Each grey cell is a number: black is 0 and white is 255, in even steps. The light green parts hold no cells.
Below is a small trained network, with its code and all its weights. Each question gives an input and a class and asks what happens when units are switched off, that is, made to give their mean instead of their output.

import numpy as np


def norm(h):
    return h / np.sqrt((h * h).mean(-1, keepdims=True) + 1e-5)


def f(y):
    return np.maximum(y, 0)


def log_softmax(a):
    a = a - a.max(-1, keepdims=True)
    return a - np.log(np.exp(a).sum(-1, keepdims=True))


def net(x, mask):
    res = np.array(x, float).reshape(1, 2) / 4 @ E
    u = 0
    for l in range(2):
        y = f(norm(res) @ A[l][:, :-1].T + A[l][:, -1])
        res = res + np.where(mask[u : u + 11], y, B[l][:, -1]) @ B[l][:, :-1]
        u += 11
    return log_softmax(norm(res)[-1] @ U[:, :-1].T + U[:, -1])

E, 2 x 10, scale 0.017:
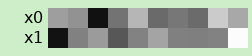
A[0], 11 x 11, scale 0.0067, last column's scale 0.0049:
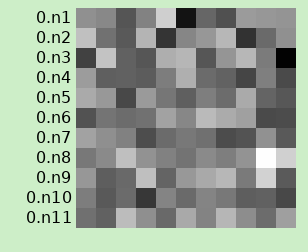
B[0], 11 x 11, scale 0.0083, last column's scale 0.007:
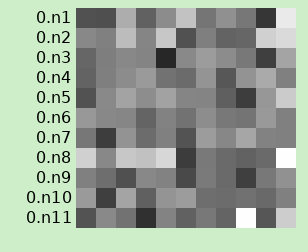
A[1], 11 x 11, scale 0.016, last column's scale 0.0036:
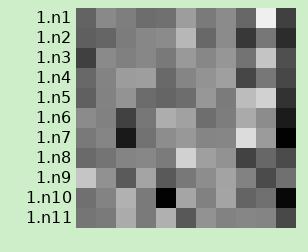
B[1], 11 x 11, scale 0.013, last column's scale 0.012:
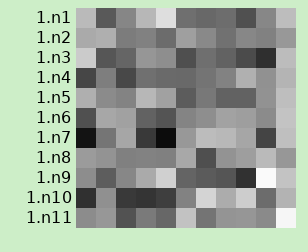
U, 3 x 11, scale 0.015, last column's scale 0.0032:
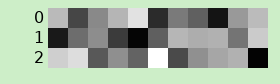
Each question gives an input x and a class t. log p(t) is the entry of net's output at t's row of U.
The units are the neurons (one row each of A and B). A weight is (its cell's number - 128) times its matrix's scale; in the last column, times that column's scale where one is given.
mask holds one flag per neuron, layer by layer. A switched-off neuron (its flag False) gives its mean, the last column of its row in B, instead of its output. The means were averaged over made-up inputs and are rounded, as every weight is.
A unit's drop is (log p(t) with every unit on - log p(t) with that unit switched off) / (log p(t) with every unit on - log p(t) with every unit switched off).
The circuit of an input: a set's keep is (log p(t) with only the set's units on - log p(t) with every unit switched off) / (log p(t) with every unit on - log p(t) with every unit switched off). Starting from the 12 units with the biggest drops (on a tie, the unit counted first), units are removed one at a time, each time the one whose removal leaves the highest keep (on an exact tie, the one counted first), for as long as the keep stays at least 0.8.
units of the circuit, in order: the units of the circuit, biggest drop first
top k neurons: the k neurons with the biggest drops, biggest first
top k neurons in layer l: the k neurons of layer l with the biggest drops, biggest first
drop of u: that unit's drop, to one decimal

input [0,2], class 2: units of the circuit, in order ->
(1.n11)
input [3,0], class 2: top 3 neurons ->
(0.n1 0.n11 0.n5)
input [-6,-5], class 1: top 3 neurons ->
(0.n8 1.n10 1.n1)
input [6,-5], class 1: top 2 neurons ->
(0.n8 1.n7)
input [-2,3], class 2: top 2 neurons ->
(0.n8 1.n11)
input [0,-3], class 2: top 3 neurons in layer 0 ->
(0.n2 0.n5 0.n8)
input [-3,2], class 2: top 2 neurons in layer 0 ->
(0.n8 0.n1)
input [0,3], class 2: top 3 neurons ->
(0.n8 1.n11 0.n2)
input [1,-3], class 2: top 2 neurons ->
(0.n5 0.n8)
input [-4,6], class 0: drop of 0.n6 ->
0.0
